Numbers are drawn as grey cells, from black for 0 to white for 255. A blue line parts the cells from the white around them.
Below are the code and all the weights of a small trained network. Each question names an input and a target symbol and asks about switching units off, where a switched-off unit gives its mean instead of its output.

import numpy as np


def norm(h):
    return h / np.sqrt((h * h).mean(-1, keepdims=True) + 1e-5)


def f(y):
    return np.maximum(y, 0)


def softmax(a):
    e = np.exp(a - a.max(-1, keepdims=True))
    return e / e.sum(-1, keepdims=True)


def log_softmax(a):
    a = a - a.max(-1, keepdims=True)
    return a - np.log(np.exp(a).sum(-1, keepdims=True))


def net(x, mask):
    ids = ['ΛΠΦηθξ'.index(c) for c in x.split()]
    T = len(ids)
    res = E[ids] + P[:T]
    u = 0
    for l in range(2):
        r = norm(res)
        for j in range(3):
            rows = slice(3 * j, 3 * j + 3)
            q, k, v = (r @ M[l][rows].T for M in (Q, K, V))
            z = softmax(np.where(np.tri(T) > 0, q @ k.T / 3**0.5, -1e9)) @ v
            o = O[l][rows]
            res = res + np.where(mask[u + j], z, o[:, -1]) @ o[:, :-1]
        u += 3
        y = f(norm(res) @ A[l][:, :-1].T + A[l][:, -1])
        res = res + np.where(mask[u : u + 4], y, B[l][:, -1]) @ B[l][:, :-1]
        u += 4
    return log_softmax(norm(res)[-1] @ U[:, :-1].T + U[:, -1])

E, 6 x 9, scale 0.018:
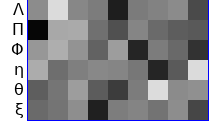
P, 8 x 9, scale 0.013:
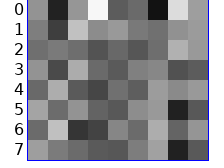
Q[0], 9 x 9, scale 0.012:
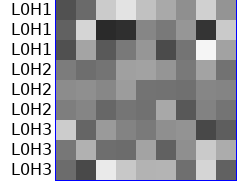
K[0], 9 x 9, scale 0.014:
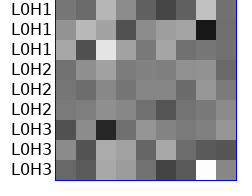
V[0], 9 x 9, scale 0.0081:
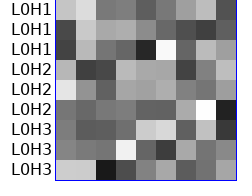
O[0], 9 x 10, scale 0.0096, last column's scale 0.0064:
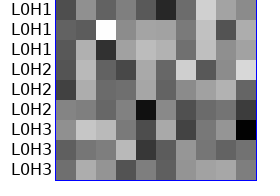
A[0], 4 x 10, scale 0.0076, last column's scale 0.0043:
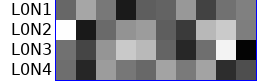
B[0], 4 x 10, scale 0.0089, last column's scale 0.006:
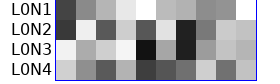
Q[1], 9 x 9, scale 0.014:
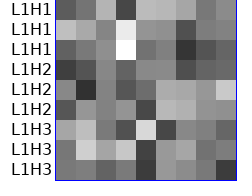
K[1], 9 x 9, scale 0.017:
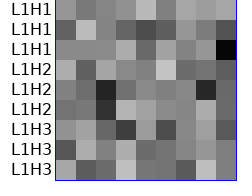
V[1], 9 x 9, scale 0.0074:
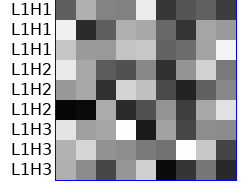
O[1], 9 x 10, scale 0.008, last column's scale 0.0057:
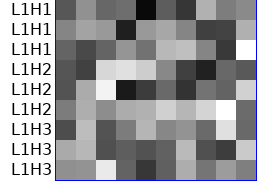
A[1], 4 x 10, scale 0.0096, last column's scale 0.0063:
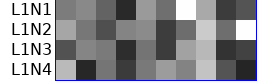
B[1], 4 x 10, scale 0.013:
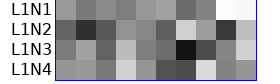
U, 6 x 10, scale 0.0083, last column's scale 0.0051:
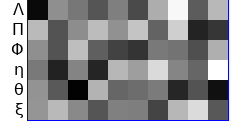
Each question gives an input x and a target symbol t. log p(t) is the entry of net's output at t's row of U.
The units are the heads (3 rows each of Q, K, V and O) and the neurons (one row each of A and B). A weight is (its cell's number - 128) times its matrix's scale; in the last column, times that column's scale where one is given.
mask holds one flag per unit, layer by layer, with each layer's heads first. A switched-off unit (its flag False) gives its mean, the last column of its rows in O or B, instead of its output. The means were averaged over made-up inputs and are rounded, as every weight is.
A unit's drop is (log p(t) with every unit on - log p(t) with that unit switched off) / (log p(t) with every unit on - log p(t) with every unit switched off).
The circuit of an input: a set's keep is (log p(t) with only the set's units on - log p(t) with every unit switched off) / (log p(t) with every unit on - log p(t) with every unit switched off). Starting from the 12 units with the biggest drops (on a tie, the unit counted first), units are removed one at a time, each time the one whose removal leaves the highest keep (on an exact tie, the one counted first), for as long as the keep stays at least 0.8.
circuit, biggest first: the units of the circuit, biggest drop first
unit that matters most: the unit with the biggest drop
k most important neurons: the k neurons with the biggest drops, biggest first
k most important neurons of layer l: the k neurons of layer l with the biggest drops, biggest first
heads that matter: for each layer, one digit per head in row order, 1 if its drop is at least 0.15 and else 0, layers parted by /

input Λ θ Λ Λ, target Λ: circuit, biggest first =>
L0H1
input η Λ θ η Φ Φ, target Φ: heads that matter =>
000 / 001
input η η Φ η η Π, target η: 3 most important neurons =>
L0N1; L0N3; L1N1
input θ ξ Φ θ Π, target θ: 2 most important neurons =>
L1N1; L0N4
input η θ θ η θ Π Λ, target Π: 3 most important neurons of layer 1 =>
L1N4; L1N1; L1N3
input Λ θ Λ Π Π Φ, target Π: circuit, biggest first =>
L0H1; L0H2
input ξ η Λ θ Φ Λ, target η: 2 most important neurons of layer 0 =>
L0N2; L0N3
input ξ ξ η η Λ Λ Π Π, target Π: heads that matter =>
110 / 101
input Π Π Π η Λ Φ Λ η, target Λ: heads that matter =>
101 / 000
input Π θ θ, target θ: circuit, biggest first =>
L0H2; L0H1
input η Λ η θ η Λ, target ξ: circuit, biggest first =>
L1N1; L0H3
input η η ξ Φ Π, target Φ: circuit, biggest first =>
L0H2; L0H1; L1H3
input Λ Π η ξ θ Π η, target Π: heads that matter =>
100 / 001
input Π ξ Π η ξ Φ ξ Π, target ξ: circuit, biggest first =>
L0H3
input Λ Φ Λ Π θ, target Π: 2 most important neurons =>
L1N1; L0N4
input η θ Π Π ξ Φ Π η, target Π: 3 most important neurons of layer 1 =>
L1N1; L1N2; L1N3
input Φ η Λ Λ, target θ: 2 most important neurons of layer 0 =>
L0N2; L0N3
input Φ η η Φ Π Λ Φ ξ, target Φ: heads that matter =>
100 / 001
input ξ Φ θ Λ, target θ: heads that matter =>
011 / 001
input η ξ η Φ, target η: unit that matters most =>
L0H2
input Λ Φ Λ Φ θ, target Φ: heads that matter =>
100 / 000
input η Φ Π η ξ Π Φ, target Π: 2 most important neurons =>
L1N4; L1N3
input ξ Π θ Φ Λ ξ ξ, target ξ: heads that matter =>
011 / 001
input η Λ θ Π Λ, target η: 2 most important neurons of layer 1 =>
L1N3; L1N2
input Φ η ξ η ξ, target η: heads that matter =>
110 / 000
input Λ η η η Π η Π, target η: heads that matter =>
100 / 000
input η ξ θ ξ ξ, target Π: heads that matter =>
000 / 001
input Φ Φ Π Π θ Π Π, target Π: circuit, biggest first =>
L0H2
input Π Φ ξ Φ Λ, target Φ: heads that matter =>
110 / 000
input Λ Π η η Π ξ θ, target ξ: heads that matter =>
111 / 001
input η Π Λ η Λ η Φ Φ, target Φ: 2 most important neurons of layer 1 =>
L1N3; L1N1
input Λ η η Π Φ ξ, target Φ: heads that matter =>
100 / 001
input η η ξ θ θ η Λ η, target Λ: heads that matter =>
100 / 000
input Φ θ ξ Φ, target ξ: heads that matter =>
011 / 001
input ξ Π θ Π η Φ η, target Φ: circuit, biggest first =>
L0H1
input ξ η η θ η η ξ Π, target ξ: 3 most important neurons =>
L1N1; L1N3; L1N2
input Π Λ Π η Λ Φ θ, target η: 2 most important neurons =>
L0N3; L0N1
